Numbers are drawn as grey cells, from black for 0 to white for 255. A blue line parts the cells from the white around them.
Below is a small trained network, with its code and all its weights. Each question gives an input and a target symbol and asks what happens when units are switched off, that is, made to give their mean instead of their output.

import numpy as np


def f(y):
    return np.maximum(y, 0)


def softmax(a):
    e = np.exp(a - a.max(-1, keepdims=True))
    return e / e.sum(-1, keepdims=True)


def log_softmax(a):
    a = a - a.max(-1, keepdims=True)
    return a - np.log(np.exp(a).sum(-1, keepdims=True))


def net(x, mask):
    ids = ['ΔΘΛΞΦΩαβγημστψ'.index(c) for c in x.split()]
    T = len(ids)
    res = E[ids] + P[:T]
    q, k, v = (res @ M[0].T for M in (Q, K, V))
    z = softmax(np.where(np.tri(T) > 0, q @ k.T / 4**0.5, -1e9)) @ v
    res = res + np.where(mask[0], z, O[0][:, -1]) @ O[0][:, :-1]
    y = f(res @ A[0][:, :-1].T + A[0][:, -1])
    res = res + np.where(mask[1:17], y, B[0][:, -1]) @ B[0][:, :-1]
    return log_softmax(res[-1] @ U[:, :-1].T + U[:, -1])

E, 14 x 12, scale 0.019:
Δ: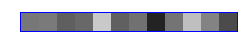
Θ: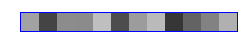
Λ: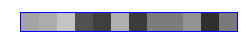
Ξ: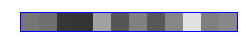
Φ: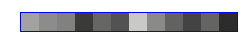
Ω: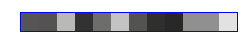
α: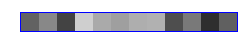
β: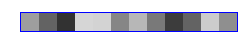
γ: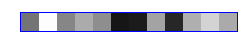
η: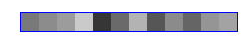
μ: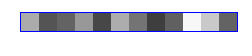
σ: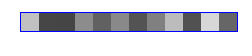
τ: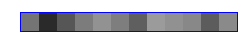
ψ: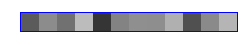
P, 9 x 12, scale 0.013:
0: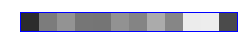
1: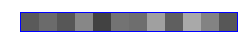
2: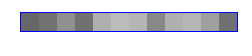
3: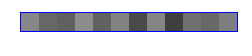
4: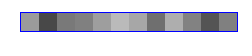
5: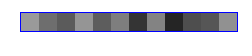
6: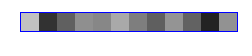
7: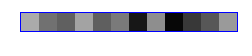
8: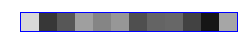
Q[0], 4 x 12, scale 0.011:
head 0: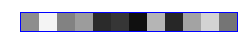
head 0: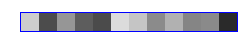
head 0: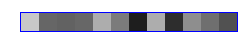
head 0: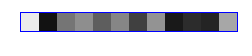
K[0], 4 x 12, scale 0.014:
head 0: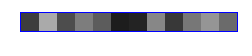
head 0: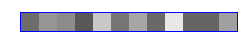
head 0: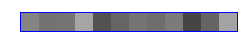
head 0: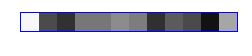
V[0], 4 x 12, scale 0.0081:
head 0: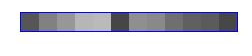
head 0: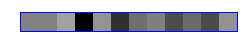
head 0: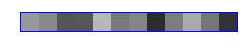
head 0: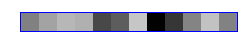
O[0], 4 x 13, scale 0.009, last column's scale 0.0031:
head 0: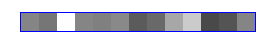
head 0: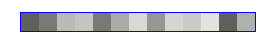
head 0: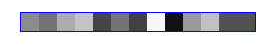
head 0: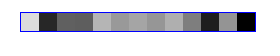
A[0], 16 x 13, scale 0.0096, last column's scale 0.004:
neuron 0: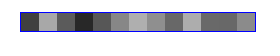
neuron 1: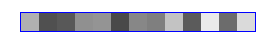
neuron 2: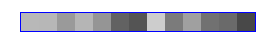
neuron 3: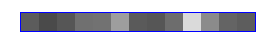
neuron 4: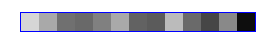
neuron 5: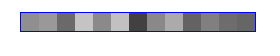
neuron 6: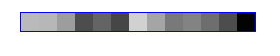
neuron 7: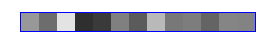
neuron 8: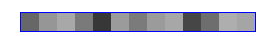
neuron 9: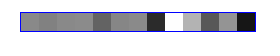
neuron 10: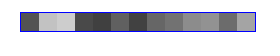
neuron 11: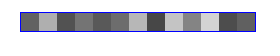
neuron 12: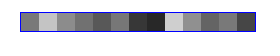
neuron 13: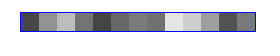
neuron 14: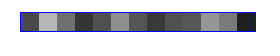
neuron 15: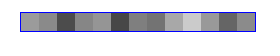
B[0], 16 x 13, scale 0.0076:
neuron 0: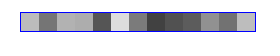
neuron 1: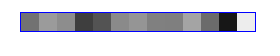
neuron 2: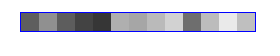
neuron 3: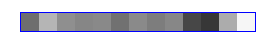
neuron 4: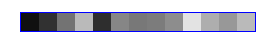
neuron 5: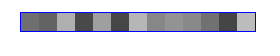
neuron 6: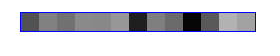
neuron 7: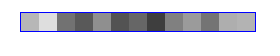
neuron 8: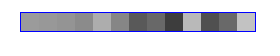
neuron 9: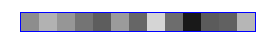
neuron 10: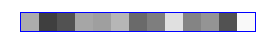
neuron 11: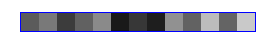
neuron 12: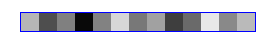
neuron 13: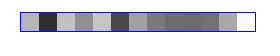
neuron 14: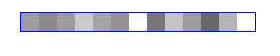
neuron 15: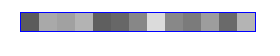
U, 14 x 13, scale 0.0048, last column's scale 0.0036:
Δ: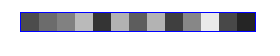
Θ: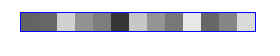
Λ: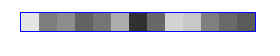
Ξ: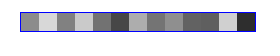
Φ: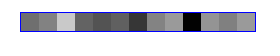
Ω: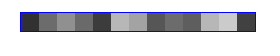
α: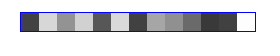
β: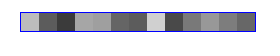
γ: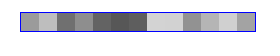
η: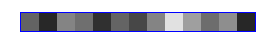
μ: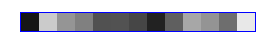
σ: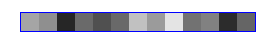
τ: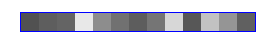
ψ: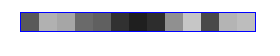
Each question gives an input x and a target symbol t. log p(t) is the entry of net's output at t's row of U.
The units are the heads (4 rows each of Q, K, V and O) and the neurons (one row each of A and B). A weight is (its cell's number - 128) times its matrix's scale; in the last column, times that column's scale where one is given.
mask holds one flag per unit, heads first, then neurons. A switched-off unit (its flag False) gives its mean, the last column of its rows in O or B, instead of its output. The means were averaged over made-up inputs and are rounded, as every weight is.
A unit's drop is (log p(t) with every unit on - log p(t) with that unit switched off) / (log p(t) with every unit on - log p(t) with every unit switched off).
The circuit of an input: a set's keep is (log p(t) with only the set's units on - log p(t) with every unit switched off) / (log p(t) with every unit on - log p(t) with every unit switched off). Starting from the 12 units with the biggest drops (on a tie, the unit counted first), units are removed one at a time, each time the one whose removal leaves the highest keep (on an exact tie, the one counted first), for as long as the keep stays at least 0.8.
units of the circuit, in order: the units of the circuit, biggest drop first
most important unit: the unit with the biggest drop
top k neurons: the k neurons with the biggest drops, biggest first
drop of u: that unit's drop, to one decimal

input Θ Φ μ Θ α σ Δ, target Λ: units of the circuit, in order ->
(head 0; neuron 10; neuron 12)
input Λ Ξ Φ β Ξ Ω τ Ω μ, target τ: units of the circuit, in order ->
(head 0; neuron 10; neuron 14)
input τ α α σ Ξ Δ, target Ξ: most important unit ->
neuron 14
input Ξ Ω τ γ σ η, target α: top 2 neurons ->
(neuron 9; neuron 13)
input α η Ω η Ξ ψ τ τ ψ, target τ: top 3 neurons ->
(neuron 10; neuron 14; neuron 11)
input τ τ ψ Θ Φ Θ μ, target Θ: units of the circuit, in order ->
(head 0; neuron 13)
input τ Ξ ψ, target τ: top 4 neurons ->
(neuron 10; neuron 11; neuron 14; neuron 1)
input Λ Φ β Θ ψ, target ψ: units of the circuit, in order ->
(head 0; neuron 7; neuron 8)
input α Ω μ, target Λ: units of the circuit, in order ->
(head 0; neuron 10)
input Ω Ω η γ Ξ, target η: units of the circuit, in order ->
(head 0; neuron 4)
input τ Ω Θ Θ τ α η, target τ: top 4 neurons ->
(neuron 10; neuron 14; neuron 11; neuron 1)
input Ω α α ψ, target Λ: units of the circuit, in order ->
(head 0; neuron 10; neuron 12; neuron 8)
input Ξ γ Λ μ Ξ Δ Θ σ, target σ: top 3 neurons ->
(neuron 1; neuron 14; neuron 5)
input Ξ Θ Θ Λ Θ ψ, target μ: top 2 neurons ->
(neuron 11; neuron 8)
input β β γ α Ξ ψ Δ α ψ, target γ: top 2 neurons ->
(neuron 2; neuron 7)
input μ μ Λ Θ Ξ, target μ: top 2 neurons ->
(neuron 11; neuron 10)
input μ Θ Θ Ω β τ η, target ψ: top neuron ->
(neuron 7)
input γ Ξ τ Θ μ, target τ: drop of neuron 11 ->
0.2
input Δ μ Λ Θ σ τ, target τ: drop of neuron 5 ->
0.0
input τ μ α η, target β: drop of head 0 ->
0.8
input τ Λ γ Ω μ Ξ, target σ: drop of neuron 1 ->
0.3
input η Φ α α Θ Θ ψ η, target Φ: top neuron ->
(neuron 9)
